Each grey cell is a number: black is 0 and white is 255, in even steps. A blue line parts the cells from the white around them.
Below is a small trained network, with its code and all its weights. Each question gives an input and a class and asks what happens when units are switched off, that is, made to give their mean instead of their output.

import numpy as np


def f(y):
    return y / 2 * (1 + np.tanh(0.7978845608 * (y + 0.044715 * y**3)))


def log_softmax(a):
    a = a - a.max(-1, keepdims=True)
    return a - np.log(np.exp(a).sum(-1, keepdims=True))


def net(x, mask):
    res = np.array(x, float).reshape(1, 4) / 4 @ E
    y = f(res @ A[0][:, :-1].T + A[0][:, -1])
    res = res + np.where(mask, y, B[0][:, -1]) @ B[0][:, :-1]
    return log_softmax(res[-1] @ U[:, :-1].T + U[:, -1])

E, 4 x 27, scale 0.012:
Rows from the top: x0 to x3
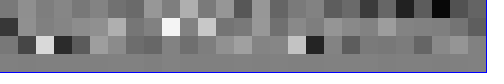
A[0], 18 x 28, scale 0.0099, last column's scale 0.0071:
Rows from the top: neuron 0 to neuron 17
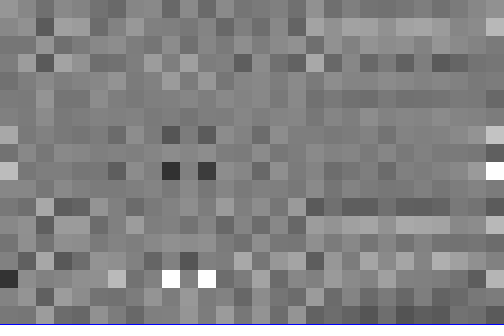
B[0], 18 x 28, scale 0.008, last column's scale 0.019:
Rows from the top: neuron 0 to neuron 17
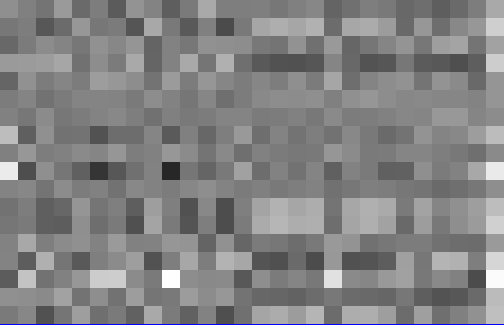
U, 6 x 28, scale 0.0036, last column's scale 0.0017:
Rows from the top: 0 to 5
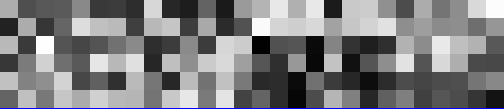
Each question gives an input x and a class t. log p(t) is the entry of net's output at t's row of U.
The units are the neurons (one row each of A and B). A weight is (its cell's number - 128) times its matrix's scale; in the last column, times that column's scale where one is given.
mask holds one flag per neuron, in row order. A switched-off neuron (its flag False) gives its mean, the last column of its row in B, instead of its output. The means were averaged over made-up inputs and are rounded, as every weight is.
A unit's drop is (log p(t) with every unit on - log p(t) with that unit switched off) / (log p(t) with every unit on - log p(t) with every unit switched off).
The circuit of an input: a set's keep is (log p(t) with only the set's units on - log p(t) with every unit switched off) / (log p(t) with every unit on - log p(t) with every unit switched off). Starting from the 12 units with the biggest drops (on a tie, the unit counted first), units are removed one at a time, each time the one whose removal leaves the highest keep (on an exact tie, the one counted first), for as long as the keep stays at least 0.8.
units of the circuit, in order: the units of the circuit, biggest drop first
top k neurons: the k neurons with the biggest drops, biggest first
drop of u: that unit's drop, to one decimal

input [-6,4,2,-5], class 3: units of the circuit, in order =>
[neuron 14]
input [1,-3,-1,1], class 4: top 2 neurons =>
[neuron 12; neuron 11]
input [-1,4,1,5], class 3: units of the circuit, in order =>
[neuron 17; neuron 1]
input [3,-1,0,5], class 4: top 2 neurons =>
[neuron 12; neuron 1]
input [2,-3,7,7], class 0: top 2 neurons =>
[neuron 11; neuron 17]
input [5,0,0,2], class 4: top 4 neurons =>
[neuron 15; neuron 12; neuron 1; neuron 3]
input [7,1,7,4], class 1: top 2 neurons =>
[neuron 9; neuron 7]
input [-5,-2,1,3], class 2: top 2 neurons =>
[neuron 14; neuron 17]
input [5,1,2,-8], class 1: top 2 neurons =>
[neuron 9; neuron 7]
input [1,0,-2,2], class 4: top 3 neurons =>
[neuron 15; neuron 11; neuron 17]
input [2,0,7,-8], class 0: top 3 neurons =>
[neuron 15; neuron 11; neuron 17]
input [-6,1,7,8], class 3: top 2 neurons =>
[neuron 9; neuron 2]
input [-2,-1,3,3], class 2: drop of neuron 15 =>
0.2
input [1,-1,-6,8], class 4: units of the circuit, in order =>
[neuron 3]
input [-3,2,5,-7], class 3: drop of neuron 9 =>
0.1
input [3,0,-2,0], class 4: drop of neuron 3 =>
0.0
